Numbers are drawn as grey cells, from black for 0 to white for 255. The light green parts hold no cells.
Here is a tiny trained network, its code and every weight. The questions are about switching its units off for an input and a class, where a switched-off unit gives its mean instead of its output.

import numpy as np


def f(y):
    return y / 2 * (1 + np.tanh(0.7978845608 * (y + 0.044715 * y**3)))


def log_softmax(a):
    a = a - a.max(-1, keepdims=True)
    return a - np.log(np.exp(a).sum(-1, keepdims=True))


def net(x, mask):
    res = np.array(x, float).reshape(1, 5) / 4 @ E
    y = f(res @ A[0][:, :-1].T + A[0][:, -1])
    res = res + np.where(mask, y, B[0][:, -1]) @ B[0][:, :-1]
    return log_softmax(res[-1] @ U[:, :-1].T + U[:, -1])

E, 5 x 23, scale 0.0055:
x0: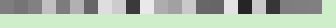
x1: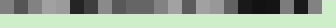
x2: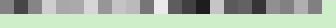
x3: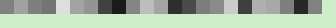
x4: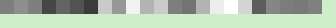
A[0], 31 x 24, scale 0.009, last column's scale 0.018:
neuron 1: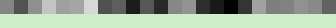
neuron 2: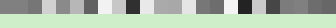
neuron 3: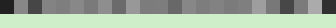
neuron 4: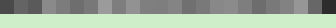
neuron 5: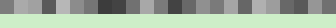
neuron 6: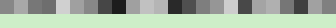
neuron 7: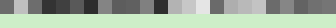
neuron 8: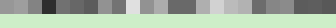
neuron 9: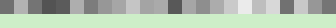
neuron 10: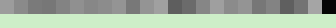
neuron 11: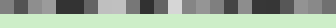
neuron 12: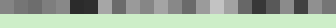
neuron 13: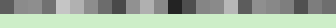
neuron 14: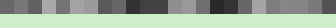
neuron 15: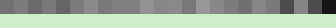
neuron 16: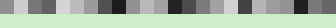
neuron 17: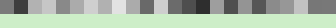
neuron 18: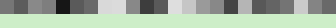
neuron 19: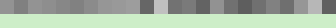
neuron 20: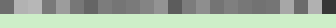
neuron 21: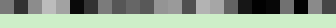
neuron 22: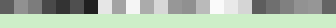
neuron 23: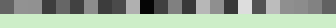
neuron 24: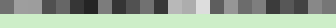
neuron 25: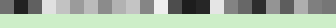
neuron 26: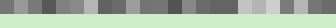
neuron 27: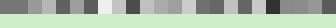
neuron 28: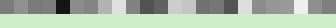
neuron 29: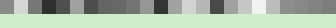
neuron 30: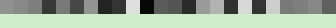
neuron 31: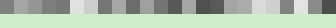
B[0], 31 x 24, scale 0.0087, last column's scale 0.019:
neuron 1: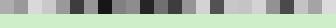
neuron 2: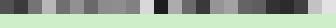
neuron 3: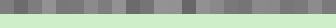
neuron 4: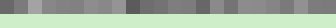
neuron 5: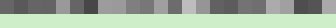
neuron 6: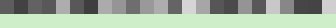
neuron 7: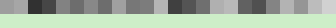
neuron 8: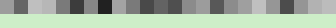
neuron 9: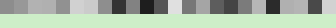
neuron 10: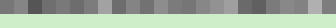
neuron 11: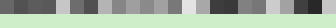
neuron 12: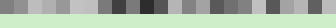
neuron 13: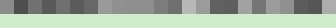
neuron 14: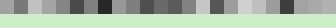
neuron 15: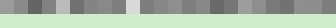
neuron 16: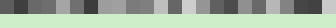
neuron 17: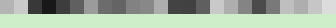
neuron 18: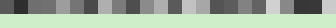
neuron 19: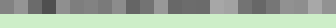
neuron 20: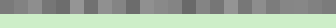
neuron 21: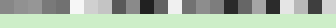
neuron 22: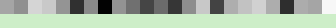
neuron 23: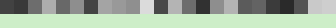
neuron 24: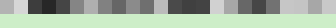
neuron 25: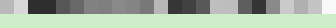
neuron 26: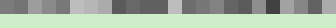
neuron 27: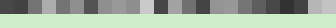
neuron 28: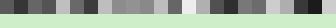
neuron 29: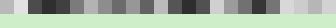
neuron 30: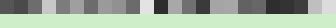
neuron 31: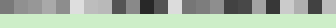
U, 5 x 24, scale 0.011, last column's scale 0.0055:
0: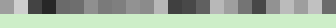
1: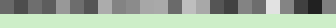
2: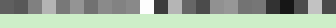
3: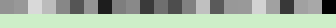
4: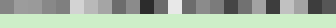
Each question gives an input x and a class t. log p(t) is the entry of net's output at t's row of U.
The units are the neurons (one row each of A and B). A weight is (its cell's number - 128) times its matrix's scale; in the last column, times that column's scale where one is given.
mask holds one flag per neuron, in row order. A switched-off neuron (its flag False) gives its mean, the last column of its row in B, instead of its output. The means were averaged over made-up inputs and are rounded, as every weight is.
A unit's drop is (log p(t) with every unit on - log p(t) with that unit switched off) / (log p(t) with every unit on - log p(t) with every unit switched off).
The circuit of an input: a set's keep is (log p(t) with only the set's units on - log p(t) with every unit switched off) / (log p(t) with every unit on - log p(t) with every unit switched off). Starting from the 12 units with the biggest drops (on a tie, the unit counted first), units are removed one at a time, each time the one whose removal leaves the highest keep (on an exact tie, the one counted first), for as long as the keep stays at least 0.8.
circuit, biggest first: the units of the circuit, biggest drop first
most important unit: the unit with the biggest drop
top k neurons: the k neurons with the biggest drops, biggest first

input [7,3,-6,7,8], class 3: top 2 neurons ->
(neuron 22; neuron 8)
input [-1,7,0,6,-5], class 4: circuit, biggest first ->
(neuron 21)
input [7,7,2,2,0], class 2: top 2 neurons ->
(neuron 2; neuron 27)
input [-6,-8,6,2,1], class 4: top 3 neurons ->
(neuron 9; neuron 31; neuron 26)
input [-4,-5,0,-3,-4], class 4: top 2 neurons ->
(neuron 22; neuron 2)
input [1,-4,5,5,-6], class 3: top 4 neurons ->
(neuron 1; neuron 29; neuron 24; neuron 7)
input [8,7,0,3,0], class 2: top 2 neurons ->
(neuron 2; neuron 27)
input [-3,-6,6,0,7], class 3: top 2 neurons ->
(neuron 22; neuron 9)
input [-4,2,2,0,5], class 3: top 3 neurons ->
(neuron 22; neuron 2; neuron 8)
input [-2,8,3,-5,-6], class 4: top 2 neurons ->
(neuron 21; neuron 22)
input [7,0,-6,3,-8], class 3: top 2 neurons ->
(neuron 1; neuron 14)
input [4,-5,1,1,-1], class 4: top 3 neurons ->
(neuron 31; neuron 30; neuron 23)
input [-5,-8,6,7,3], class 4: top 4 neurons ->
(neuron 9; neuron 31; neuron 26; neuron 28)
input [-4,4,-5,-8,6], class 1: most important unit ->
neuron 11
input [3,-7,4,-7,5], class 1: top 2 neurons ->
(neuron 28; neuron 18)
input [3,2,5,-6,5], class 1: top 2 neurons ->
(neuron 18; neuron 11)
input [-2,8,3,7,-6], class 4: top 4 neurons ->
(neuron 21; neuron 28; neuron 18; neuron 11)
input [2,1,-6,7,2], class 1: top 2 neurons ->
(neuron 16; neuron 6)
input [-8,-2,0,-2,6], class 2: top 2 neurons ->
(neuron 30; neuron 23)
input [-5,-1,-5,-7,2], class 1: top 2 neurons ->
(neuron 28; neuron 18)
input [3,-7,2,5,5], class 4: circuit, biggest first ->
(neuron 9)
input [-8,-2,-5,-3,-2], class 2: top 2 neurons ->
(neuron 23; neuron 30)
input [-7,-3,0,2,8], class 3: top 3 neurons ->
(neuron 22; neuron 8; neuron 2)
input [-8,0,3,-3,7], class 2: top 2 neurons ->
(neuron 30; neuron 23)
